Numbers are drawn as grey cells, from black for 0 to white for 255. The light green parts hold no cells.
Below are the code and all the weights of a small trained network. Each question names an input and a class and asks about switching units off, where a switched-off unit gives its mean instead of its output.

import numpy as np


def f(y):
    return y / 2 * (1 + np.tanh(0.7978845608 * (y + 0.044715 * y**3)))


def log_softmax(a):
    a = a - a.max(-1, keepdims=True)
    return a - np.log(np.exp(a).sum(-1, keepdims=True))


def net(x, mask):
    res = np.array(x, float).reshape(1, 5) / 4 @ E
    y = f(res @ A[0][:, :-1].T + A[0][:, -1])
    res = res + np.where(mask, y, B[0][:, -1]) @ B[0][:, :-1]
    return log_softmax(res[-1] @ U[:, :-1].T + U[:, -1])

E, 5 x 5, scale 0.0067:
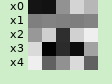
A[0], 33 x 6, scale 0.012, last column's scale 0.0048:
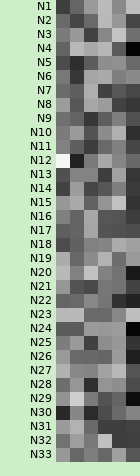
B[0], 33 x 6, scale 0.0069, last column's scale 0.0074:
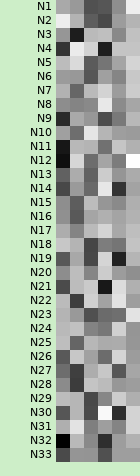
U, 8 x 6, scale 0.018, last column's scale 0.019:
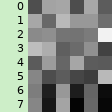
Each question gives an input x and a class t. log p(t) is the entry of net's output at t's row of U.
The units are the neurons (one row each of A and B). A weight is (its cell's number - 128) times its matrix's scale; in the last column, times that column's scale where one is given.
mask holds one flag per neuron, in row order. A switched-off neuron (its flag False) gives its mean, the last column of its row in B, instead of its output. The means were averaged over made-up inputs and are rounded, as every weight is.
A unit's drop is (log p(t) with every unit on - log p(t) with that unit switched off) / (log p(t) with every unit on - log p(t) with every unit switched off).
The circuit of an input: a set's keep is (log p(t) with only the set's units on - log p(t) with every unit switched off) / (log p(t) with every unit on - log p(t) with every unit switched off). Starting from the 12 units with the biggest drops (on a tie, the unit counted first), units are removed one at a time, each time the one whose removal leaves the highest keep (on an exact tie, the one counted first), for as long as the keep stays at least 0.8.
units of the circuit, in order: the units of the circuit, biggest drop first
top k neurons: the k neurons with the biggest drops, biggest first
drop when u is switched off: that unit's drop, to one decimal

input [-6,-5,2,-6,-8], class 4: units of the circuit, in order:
N14
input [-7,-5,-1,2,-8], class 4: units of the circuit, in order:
N30; N14
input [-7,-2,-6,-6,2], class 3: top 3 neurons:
N29; N31; N12
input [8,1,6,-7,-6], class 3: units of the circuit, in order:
N18; N1
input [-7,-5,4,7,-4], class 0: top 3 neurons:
N11; N9; N21
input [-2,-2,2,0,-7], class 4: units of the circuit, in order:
N30; N14
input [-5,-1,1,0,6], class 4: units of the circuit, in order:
N12; N19
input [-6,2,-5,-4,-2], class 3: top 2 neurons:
N29; N31
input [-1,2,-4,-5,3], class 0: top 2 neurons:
N4; N32
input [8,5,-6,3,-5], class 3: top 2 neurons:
N5; N18
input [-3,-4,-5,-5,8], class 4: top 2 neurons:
N19; N8
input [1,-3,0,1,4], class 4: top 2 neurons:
N12; N19
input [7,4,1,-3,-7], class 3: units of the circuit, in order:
N1; N18; N5
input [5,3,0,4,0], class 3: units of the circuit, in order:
N5; N2
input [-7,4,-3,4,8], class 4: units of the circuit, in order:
N12
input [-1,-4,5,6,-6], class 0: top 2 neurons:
N11; N9
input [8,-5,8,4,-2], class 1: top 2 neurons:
N3; N28
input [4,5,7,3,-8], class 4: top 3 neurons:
N30; N14; N13
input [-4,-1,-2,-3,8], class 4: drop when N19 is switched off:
0.1
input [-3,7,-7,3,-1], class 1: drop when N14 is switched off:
0.0
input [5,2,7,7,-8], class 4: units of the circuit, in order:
N30
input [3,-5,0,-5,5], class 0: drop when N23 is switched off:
0.2
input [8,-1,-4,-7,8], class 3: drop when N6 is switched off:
0.2
